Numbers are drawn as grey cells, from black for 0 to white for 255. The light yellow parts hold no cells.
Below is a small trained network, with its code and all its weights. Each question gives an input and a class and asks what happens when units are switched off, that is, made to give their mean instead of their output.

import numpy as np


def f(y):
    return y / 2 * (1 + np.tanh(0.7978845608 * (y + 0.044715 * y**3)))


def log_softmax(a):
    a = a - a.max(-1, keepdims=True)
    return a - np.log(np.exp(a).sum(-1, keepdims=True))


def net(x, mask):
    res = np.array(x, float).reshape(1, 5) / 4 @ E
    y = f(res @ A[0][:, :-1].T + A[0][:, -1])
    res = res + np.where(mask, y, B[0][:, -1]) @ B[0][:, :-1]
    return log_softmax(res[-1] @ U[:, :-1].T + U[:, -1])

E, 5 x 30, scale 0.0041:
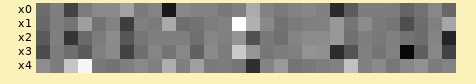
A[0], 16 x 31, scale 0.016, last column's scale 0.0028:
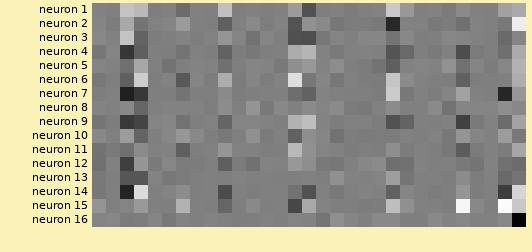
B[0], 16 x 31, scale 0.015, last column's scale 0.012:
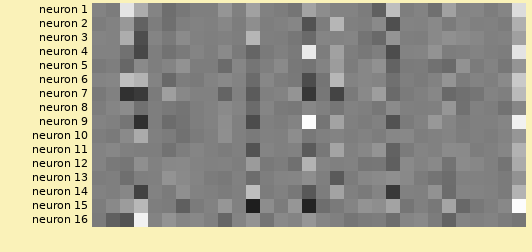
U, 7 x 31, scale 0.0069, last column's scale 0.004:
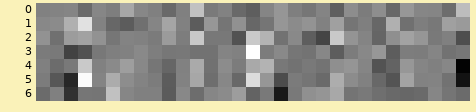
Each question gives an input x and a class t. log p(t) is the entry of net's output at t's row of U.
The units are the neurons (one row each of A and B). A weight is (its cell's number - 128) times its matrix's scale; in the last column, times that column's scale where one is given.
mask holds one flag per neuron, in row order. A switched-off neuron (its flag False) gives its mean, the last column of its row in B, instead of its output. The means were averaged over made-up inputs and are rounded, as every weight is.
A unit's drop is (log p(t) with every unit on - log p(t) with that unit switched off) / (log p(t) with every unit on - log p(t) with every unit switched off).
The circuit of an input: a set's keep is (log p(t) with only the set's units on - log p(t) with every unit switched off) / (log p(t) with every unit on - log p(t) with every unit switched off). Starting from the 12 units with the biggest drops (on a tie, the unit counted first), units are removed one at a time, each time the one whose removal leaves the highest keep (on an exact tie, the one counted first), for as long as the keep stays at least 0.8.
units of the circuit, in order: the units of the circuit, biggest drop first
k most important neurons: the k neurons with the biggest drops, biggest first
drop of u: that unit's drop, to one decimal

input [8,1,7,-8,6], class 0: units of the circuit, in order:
[neuron 14]
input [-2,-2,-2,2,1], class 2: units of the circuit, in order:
[neuron 15; neuron 7; neuron 9]
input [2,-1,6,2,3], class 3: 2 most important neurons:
[neuron 15; neuron 1]
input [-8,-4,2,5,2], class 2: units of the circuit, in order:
[neuron 15; neuron 3; neuron 1]
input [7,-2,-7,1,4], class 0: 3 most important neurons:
[neuron 1; neuron 2; neuron 6]
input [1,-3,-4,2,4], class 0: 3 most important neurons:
[neuron 15; neuron 6; neuron 1]
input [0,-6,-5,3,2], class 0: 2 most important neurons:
[neuron 15; neuron 1]
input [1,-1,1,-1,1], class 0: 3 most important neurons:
[neuron 15; neuron 9; neuron 1]
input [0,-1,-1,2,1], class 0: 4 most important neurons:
[neuron 15; neuron 9; neuron 4; neuron 1]
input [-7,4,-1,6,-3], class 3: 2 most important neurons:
[neuron 15; neuron 9]
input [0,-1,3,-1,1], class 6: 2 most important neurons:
[neuron 9; neuron 4]
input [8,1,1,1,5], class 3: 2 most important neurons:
[neuron 15; neuron 6]
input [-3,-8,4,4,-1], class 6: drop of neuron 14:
-0.1
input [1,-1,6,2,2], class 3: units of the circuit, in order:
[neuron 15]
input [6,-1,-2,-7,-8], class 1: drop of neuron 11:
0.0
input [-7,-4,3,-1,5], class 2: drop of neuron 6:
0.1
